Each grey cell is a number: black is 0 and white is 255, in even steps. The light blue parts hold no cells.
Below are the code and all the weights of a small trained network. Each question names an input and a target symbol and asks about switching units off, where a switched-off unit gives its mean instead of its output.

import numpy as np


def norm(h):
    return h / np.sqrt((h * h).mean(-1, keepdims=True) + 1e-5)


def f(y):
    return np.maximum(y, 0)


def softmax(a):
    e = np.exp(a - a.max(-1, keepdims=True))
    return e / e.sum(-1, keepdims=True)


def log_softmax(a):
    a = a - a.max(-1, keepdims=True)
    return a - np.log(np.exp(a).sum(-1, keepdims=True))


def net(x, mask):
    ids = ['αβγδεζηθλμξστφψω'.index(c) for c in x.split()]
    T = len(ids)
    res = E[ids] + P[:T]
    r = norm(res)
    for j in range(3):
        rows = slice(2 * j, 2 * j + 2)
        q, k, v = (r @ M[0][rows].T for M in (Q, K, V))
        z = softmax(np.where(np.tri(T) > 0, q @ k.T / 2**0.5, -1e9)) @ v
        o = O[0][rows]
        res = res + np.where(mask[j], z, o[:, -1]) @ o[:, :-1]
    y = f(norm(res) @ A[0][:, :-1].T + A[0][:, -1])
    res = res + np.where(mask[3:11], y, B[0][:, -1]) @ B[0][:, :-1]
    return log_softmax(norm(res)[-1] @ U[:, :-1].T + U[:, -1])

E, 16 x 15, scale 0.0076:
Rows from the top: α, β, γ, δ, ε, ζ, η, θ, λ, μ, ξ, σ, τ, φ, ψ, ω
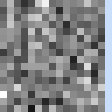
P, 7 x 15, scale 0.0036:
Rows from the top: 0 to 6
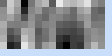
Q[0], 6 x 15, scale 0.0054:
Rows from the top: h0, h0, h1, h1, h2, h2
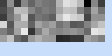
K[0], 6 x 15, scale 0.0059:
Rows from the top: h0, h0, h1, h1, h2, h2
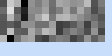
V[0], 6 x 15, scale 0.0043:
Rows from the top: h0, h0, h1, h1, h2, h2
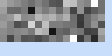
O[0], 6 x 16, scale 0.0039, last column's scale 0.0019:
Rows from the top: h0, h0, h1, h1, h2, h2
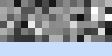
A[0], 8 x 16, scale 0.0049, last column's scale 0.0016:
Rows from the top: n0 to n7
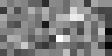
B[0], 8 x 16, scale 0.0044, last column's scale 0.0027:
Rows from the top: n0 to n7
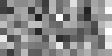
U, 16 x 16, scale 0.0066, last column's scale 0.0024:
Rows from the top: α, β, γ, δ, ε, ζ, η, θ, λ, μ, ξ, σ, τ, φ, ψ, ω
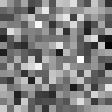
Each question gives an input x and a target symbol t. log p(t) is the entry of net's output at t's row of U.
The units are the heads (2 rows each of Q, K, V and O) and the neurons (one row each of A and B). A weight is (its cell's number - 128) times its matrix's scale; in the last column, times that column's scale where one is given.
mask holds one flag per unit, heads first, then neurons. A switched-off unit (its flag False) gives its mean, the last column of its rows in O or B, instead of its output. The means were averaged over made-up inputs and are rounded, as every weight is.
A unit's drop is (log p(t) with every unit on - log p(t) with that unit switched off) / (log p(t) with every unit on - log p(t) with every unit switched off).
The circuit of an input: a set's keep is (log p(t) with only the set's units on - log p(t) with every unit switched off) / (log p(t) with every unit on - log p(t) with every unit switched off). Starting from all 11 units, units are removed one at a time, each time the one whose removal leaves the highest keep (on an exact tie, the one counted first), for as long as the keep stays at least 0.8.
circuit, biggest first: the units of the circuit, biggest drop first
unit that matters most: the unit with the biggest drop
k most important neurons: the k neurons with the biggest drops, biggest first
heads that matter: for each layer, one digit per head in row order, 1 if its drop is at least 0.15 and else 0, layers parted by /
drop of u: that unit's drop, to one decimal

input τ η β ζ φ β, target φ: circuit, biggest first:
[h0]
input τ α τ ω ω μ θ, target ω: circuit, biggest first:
[h0; h1]
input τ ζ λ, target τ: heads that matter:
110
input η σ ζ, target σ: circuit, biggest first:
[h1; n1]
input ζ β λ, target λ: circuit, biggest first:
[h2; h1]
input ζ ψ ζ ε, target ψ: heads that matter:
110
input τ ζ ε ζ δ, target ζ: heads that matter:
011
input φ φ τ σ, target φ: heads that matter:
100
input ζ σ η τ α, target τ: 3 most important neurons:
[n1; n0; n4]
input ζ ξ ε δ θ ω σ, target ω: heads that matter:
100
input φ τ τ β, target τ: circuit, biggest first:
[n1; n0]
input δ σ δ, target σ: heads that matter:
010
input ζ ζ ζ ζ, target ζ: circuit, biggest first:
[h1; h2; n1]
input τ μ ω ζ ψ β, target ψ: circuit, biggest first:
[h1]
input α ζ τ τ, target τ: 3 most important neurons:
[n1; n0; n3]
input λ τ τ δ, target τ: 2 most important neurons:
[n1; n0]
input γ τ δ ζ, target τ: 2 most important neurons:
[n0; n1]
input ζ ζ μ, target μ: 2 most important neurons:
[n1; n4]
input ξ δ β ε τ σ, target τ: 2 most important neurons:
[n0; n1]
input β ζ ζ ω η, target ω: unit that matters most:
h0
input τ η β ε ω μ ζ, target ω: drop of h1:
0.3
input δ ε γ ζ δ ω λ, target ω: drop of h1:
0.6
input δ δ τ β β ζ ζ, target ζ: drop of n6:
0.1
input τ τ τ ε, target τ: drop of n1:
0.1
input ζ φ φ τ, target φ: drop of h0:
0.9
